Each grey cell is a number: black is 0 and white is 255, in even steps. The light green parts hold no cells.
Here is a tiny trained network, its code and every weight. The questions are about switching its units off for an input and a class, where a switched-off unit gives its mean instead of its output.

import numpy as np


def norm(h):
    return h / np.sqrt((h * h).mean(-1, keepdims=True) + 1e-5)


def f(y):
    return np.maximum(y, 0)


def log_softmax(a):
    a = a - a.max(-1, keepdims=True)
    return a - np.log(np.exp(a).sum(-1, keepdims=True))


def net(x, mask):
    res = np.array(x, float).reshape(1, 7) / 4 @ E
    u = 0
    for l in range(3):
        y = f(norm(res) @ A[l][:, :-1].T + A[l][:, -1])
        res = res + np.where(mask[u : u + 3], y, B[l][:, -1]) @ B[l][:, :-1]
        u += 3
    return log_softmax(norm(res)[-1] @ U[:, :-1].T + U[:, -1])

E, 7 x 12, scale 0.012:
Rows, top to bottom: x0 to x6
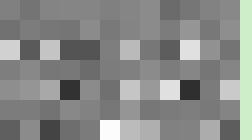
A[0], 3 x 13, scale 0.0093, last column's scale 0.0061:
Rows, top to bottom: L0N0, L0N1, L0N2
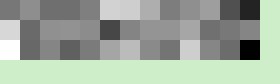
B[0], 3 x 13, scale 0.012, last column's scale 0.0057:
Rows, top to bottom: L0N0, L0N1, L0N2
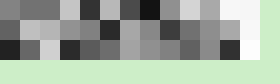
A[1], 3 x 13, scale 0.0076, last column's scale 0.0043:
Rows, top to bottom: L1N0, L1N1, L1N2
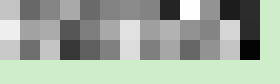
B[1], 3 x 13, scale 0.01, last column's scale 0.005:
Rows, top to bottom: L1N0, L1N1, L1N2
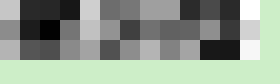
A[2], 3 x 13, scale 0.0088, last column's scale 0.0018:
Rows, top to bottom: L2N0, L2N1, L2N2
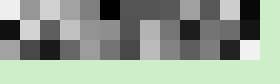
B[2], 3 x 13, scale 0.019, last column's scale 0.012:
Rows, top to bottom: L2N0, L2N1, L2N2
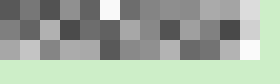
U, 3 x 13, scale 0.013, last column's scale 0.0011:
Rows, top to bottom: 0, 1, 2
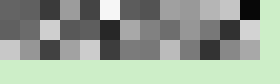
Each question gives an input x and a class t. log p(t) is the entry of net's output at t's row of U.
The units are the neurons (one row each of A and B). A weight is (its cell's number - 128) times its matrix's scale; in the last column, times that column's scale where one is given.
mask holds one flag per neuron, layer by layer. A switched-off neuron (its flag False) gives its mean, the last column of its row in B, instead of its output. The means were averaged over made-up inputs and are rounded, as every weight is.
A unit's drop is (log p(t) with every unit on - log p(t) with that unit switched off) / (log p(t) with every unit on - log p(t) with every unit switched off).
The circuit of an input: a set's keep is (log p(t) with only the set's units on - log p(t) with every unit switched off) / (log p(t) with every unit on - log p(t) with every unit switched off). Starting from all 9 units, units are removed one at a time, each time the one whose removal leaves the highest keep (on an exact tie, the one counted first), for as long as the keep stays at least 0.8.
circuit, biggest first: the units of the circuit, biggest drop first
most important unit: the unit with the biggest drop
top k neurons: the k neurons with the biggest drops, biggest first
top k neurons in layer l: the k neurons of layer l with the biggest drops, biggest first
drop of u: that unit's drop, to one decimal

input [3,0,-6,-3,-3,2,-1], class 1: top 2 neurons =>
[L2N1, L1N0]
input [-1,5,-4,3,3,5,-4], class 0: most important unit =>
L0N2
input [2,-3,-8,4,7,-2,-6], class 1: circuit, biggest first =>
[L2N1, L2N2]
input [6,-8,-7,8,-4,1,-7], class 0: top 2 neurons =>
[L2N0, L0N2]
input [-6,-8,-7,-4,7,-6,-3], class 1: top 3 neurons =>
[L2N1, L1N0, L2N2]
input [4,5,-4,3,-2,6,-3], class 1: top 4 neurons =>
[L2N1, L0N0, L1N0, L1N2]
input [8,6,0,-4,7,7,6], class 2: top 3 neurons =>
[L1N1, L1N2, L2N0]
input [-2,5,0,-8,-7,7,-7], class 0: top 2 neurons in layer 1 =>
[L1N2, L1N1]
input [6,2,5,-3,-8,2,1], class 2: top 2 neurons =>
[L1N0, L2N2]
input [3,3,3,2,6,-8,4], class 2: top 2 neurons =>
[L1N2, L1N1]
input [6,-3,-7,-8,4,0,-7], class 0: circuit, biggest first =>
[L2N0, L1N0]
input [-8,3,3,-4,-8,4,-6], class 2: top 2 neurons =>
[L1N0, L0N0]
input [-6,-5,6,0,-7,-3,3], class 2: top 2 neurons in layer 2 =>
[L2N2, L2N1]
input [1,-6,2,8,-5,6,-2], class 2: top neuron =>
[L1N0]
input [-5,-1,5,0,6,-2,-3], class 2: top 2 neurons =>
[L1N2, L1N1]
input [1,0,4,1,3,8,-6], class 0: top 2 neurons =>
[L2N0, L0N1]
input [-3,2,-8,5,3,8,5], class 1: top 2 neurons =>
[L2N1, L2N0]
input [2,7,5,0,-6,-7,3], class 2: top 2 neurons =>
[L1N0, L2N2]
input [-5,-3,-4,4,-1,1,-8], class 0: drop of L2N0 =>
0.9
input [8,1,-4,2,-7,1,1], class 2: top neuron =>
[L2N2]
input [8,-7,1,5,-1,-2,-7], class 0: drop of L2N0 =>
0.4
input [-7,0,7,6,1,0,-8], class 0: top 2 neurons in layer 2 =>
[L2N0, L2N1]
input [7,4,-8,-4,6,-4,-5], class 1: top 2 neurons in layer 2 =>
[L2N1, L2N2]
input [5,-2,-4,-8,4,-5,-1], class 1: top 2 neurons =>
[L1N0, L2N1]
